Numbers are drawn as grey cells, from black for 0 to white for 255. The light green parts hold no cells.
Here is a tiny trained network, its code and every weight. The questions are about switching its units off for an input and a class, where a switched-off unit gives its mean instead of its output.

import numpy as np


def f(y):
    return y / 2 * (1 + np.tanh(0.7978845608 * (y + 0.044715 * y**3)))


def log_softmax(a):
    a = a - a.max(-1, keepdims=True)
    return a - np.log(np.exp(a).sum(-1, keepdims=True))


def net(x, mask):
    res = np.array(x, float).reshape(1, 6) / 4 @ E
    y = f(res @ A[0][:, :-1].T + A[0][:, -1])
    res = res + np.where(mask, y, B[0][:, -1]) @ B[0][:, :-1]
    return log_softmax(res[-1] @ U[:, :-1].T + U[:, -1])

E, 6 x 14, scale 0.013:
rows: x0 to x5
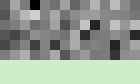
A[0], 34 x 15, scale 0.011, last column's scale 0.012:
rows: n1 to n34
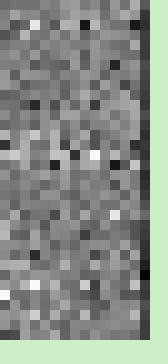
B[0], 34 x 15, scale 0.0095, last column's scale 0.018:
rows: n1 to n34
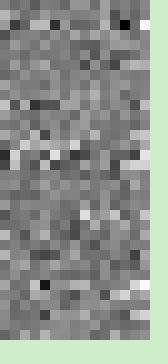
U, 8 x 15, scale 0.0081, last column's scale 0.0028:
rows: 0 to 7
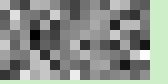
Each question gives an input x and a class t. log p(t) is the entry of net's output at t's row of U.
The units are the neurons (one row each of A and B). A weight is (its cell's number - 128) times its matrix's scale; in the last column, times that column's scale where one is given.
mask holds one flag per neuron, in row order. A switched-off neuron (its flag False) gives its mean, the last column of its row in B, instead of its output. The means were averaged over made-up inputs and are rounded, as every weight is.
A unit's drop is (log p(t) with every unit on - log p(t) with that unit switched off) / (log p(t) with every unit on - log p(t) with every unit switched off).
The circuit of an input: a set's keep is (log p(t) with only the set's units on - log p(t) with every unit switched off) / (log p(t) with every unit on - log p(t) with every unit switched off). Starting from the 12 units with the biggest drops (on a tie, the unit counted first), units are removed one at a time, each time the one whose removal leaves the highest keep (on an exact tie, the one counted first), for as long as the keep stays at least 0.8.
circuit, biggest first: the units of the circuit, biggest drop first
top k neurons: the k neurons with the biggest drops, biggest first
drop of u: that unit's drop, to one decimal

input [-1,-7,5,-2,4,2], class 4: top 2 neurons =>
n11; n26
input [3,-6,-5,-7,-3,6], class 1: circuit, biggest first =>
n16
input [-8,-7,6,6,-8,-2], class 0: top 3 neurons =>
n30; n24; n23
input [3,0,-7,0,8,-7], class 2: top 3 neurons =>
n17; n7; n24
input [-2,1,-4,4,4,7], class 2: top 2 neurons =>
n17; n7
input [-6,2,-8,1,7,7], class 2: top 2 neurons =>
n17; n7
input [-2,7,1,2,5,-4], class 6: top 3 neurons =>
n3; n29; n16
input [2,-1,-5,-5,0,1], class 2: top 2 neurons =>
n17; n22
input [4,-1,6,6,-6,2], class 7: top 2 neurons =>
n15; n16
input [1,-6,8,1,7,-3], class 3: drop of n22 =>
0.1
